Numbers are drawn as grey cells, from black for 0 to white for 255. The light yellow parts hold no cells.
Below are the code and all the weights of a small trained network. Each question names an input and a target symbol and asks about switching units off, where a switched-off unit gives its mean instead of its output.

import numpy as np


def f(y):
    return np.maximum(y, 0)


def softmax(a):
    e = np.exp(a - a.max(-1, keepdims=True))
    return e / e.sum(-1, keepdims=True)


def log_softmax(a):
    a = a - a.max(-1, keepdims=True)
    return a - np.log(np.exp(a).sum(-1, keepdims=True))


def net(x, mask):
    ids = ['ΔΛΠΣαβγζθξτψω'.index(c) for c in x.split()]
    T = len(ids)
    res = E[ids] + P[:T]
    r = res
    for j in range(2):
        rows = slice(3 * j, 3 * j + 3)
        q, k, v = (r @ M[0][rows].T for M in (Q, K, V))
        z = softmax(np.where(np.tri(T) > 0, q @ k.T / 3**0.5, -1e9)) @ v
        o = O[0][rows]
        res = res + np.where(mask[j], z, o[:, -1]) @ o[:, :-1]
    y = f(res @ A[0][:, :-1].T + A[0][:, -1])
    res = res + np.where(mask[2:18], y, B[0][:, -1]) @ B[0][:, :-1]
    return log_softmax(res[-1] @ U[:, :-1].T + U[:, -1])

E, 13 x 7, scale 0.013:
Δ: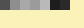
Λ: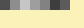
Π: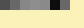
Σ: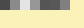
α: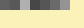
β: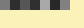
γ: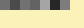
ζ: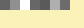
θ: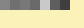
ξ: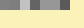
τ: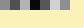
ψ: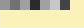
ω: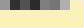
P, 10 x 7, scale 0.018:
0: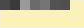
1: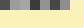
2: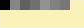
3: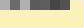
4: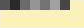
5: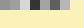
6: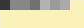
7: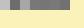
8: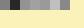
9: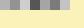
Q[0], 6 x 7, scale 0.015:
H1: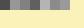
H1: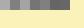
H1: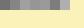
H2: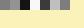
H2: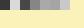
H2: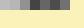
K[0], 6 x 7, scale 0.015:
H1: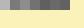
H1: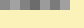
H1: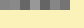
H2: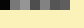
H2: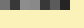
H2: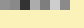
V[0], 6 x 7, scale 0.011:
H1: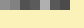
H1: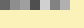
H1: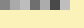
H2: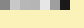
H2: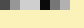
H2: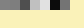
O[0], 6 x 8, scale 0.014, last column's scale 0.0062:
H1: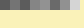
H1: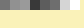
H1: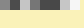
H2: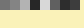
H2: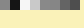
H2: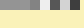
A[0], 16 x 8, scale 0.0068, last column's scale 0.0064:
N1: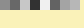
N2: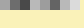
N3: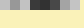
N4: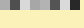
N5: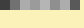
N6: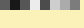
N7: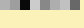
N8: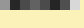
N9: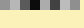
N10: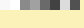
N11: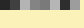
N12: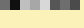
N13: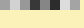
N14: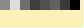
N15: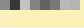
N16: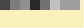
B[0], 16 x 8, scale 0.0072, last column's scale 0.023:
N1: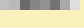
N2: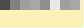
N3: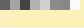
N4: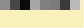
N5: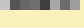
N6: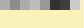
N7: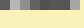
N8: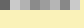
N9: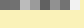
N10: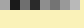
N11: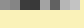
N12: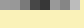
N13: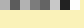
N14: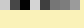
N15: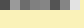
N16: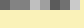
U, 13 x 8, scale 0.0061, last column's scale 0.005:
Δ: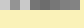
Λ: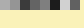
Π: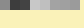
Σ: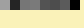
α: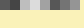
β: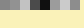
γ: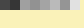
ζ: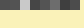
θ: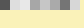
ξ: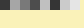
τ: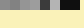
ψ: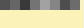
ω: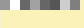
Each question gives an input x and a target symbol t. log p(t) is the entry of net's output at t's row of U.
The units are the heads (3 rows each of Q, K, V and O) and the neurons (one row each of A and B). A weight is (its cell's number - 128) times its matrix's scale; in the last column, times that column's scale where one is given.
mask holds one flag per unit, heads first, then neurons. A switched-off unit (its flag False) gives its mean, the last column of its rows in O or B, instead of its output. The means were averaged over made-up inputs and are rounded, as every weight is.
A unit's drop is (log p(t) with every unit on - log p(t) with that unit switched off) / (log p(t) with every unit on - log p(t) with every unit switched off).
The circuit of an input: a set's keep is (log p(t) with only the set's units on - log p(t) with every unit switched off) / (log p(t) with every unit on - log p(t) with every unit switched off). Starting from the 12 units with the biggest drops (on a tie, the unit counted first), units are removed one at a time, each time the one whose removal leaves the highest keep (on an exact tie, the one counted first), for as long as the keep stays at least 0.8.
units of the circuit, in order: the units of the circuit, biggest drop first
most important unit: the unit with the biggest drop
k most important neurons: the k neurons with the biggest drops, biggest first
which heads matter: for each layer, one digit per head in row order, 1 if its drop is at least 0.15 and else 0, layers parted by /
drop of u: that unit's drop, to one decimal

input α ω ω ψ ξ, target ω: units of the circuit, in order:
H2
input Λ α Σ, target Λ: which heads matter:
01
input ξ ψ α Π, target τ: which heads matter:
01
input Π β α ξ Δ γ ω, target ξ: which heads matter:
11
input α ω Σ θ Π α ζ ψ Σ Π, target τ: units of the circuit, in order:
H2, N13, N11
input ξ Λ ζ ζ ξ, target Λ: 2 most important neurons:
N13, N1
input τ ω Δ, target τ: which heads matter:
11
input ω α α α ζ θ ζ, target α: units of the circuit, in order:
H2, N6
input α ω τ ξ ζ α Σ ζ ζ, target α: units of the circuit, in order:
H2, N6, N13
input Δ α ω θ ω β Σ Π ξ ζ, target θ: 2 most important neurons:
N3, N10
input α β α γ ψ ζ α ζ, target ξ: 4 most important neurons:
N11, N13, N3, N15
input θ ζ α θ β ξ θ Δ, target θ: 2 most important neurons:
N3, N13
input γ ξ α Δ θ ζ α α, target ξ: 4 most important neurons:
N13, N11, N3, N15
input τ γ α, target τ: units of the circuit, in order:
H2
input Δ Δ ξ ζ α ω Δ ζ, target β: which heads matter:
11
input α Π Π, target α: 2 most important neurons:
N6, N1
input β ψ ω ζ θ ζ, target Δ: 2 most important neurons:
N13, N1
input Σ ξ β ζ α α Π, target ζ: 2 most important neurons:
N3, N1
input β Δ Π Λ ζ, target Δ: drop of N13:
0.1
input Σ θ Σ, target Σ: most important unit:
H2
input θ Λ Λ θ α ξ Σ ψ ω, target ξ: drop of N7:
0.0
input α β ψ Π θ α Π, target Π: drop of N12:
-0.1
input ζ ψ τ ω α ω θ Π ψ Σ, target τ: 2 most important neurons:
N14, N13
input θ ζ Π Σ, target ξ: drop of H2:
0.5
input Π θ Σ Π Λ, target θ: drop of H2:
0.6
